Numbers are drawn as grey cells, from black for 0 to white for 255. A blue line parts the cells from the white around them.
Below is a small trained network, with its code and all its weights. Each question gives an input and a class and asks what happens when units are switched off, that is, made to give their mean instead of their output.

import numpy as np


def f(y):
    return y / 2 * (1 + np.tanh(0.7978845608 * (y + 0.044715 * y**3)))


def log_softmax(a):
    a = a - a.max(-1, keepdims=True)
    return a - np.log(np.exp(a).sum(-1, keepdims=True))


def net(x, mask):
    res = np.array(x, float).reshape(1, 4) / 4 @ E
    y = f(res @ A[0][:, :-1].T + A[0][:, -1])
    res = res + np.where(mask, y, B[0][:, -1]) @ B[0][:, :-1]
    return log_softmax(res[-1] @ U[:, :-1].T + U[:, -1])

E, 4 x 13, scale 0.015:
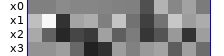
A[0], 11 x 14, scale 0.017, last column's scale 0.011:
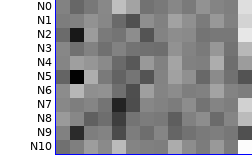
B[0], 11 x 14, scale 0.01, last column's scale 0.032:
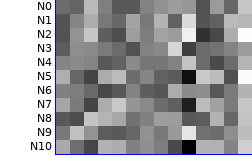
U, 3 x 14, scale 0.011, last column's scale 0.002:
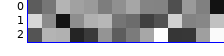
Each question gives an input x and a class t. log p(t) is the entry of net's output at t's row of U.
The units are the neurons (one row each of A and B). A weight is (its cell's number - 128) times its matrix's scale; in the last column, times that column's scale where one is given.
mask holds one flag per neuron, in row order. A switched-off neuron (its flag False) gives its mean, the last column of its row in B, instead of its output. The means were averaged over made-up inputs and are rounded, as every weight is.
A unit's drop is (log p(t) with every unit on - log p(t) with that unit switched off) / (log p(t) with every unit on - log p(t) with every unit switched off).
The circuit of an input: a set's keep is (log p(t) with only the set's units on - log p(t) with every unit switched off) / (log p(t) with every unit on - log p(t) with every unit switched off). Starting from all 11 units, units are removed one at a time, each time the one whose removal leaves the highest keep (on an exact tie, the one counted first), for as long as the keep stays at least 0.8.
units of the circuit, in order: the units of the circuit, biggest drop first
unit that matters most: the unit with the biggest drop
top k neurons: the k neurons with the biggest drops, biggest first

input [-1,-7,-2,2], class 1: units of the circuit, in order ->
[N5]
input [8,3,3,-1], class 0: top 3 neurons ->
[N5 N2 N10]
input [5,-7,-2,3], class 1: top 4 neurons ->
[N5 N7 N0 N8]
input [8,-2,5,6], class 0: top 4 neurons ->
[N8 N10 N7 N9]
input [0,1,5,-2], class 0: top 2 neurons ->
[N2 N5]
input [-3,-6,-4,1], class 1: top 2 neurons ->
[N5 N10]
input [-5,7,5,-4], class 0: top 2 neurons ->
[N5 N8]
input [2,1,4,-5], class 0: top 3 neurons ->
[N2 N5 N9]
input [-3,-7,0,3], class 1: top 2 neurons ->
[N5 N7]
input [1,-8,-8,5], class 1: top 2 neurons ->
[N5 N10]
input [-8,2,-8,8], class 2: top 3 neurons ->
[N1 N5 N4]
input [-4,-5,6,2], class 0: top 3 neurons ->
[N5 N2 N7]
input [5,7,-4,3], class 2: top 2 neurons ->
[N5 N7]
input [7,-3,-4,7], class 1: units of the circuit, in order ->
[N7]
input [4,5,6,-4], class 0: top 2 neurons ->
[N5 N8]
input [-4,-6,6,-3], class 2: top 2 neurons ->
[N2 N9]
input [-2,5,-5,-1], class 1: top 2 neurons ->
[N2 N10]
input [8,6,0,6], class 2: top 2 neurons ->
[N5 N10]
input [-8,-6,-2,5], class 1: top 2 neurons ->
[N5 N7]
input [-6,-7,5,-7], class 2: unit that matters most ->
N2
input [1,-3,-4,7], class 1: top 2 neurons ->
[N7 N5]
